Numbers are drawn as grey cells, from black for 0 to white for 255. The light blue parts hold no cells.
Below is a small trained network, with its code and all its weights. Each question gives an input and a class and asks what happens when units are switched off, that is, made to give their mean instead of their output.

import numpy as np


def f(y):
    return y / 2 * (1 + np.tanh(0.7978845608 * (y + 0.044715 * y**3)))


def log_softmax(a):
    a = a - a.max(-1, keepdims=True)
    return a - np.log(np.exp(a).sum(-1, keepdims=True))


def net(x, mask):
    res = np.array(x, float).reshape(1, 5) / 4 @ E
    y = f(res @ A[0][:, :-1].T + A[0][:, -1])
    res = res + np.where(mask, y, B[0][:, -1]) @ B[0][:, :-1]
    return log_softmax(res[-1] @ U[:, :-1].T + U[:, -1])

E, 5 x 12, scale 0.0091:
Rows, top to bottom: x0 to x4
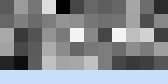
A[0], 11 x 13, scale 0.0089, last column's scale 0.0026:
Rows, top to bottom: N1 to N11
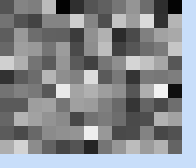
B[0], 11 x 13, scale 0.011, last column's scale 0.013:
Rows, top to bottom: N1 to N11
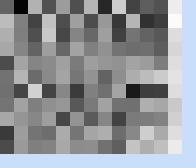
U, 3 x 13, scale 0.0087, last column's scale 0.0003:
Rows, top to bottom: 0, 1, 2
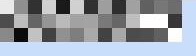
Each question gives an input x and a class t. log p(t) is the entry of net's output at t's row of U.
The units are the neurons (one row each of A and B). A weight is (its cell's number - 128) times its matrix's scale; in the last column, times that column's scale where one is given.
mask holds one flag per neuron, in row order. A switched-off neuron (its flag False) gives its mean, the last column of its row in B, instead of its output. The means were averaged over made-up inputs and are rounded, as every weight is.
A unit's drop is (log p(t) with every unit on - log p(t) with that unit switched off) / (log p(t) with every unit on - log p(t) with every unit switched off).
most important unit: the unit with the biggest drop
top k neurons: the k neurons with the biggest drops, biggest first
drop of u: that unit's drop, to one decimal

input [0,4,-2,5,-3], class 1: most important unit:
N2
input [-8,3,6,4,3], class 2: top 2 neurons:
N7; N3
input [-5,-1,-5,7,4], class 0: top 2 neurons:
N1; N3
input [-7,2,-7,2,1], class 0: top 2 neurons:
N3; N1
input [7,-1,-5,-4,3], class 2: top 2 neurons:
N1; N2
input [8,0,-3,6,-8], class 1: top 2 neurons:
N11; N7
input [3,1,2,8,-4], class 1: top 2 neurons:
N7; N11
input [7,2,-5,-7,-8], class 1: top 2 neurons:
N11; N7
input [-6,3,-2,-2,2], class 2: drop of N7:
0.1
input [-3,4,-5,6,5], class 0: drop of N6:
-0.1
